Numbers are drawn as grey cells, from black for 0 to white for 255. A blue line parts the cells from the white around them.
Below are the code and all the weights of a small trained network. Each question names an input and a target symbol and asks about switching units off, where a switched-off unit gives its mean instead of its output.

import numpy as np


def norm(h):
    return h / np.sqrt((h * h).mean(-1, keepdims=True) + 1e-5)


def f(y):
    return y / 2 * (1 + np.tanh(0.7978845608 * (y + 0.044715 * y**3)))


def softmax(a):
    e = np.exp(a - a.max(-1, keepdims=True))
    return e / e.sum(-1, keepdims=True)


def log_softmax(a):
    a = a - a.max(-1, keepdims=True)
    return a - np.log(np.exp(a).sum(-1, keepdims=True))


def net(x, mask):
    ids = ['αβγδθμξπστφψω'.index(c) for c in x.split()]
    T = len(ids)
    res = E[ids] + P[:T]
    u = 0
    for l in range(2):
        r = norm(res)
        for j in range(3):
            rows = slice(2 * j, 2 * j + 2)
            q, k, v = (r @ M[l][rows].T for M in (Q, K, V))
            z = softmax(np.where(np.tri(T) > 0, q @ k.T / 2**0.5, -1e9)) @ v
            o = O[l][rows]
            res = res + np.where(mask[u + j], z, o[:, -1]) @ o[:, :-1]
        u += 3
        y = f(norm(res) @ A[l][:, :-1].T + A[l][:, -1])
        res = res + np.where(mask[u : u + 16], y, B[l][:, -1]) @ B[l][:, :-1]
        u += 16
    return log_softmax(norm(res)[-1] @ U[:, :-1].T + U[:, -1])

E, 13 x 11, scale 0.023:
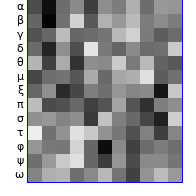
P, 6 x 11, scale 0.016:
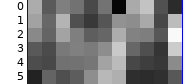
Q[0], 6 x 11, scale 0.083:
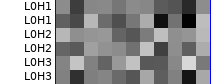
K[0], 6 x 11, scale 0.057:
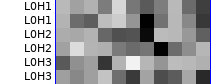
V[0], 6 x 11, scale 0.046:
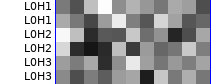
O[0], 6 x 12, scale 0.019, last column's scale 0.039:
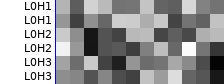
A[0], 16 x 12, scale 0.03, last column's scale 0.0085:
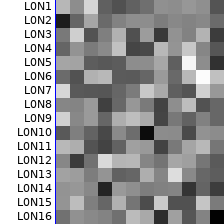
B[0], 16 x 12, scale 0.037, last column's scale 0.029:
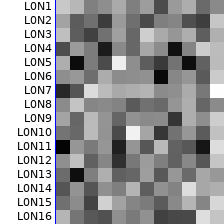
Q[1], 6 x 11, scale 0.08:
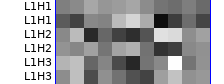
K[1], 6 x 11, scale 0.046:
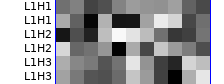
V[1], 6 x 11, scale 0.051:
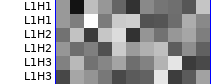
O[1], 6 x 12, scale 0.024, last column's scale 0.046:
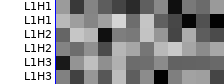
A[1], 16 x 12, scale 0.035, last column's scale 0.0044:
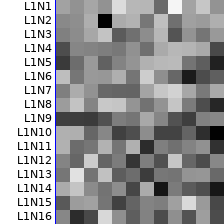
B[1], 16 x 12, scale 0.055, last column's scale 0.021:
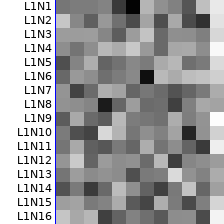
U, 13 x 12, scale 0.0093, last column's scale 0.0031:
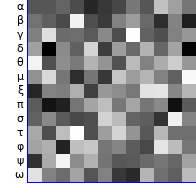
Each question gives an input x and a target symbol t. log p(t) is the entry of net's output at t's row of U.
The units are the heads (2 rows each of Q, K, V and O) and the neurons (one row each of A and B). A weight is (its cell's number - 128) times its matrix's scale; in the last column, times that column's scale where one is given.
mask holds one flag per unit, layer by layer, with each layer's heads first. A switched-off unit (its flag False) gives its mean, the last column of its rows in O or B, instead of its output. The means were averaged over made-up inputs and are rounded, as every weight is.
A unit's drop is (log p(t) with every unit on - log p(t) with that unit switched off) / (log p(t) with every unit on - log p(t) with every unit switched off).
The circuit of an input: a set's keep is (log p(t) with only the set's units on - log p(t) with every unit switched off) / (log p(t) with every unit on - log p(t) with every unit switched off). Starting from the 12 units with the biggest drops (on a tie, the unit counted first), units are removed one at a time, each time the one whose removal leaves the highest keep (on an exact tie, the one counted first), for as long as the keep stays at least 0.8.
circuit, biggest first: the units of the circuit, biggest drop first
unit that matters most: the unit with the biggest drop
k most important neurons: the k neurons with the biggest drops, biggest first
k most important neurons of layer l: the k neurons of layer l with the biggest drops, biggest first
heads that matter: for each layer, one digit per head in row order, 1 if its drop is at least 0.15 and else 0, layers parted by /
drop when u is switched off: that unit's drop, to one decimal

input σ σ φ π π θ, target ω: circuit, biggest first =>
(L0H3; L1H2; L1N16)
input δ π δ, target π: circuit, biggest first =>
(L0H2; L0N5; L0N11)
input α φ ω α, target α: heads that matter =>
011 / 100
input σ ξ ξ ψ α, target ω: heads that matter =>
001 / 011
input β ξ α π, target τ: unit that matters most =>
L0H1
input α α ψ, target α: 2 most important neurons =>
(L0N13; L0N7)
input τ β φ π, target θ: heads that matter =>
100 / 110
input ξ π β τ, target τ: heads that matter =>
010 / 000
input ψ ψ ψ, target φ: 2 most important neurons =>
(L1N14; L0N7)
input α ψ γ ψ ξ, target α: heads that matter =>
011 / 100
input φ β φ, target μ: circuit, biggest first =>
(L0H3; L1H2)
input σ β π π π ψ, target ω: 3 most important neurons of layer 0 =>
(L0N7; L0N5; L0N11)
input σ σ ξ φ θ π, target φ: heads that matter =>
010 / 000
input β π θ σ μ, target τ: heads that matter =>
101 / 000
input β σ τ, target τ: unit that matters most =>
L0H1
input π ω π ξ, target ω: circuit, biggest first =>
(L0H3; L1N16)
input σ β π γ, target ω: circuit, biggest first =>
(L1H2; L0H3)
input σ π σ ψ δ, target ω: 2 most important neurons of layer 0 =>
(L0N7; L0N11)
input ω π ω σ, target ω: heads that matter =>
011 / 010
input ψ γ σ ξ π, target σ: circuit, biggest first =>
(L0H2)
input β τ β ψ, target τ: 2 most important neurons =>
(L0N11; L0N7)
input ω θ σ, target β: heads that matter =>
101 / 101
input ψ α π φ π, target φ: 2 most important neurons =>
(L0N6; L1N14)
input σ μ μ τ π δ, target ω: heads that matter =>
001 / 111
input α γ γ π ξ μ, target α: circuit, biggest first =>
(L0H3; L1H1; L0N13)
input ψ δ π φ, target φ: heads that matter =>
100 / 000
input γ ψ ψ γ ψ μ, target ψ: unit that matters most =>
L0H2
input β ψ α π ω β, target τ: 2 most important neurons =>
(L0N9; L0N1)
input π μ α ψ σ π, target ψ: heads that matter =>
010 / 001
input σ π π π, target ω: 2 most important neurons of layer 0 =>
(L0N7; L0N5)
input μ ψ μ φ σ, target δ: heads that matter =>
111 / 011
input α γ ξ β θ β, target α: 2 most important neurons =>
(L0N13; L0N7)
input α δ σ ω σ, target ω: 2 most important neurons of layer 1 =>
(L1N16; L1N1)
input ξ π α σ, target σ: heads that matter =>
000 / 000
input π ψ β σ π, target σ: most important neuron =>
(L0N16)
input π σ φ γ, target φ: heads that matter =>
011 / 000
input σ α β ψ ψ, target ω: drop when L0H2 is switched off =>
-0.3
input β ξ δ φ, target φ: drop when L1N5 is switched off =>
0.1
